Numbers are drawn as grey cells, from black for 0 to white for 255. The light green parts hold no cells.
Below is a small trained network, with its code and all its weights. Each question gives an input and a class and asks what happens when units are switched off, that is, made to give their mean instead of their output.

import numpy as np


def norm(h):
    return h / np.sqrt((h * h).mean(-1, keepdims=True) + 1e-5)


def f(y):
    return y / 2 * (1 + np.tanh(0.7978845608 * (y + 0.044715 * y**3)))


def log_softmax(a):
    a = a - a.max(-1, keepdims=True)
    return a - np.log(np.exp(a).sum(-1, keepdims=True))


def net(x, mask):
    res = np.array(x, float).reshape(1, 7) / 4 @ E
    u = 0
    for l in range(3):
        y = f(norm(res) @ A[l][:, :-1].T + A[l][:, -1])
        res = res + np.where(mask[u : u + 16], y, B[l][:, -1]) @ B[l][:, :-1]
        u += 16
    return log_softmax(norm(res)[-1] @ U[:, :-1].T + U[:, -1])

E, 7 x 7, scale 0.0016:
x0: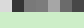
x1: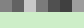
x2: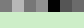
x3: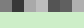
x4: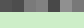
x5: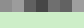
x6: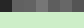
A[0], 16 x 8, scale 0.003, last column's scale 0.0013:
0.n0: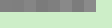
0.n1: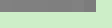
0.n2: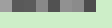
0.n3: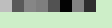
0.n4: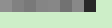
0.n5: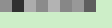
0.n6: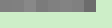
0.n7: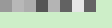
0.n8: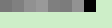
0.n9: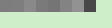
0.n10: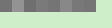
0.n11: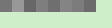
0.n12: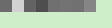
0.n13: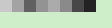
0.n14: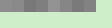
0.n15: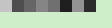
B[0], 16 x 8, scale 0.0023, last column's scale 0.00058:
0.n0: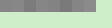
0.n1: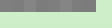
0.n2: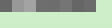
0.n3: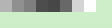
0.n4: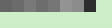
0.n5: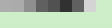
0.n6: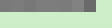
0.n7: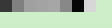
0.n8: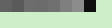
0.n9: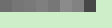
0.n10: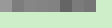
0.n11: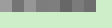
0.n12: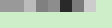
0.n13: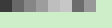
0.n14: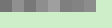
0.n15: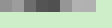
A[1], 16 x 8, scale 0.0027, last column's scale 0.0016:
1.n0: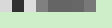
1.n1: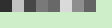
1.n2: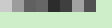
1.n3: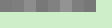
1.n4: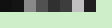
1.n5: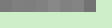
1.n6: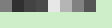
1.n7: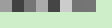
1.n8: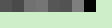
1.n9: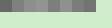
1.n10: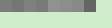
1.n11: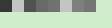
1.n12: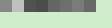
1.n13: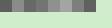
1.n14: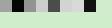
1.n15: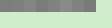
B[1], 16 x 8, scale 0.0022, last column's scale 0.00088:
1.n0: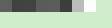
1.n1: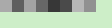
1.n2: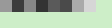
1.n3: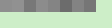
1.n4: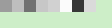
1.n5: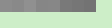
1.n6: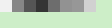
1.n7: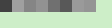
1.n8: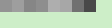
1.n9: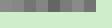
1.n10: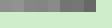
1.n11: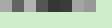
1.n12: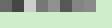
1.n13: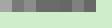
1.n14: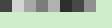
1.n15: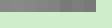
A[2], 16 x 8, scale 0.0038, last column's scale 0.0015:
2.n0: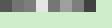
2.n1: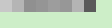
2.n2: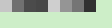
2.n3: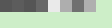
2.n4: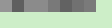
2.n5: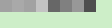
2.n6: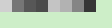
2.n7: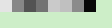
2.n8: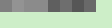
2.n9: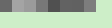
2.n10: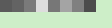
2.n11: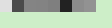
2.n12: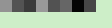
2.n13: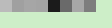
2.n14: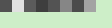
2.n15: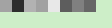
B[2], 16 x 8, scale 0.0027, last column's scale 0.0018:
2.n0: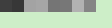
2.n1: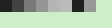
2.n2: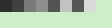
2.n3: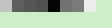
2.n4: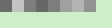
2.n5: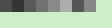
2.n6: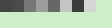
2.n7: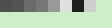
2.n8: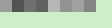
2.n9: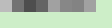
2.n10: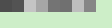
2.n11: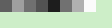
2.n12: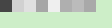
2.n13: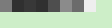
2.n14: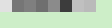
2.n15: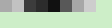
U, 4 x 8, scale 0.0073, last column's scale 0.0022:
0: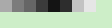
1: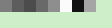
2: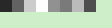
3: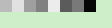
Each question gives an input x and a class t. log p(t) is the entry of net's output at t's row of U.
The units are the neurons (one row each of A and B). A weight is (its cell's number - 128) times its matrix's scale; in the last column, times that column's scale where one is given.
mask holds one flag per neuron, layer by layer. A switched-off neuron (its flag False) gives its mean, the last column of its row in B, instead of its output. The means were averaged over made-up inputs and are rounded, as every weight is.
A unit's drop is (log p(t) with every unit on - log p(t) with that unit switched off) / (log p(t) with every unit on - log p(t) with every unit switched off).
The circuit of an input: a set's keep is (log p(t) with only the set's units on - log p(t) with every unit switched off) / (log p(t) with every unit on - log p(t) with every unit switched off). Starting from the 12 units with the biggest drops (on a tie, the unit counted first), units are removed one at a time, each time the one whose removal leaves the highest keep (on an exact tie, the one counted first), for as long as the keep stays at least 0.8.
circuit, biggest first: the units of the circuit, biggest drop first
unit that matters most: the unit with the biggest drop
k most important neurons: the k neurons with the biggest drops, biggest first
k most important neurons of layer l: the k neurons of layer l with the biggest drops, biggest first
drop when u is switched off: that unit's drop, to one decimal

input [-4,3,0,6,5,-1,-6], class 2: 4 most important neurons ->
[1.n4, 2.n3, 1.n6, 2.n15]
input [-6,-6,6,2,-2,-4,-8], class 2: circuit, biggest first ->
[1.n6, 2.n3, 2.n15]
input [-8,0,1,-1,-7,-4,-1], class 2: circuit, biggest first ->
[1.n6, 2.n15]
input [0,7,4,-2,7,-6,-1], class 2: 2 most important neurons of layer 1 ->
[1.n4, 1.n6]
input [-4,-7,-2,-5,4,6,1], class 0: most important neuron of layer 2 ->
[2.n14]
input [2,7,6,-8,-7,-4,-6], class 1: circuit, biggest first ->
[2.n1, 2.n5]
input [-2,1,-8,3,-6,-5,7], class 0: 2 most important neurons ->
[2.n15, 2.n3]
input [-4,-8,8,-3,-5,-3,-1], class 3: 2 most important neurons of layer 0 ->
[0.n3, 0.n12]
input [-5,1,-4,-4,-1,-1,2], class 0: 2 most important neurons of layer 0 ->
[0.n3, 0.n15]
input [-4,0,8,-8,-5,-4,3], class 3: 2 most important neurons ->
[2.n3, 0.n12]
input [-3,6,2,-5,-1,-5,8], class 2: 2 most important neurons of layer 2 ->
[2.n15, 2.n0]
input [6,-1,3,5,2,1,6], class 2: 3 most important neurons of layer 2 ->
[2.n12, 2.n3, 2.n15]
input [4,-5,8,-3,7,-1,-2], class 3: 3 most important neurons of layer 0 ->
[0.n3, 0.n15, 0.n13]
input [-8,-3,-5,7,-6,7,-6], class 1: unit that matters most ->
2.n1
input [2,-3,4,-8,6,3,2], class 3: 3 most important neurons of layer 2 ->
[2.n12, 2.n3, 2.n15]
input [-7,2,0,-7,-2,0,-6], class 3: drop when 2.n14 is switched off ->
0.1
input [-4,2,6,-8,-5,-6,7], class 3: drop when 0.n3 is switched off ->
0.2
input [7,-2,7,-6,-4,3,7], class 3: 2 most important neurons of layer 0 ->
[0.n13, 0.n5]
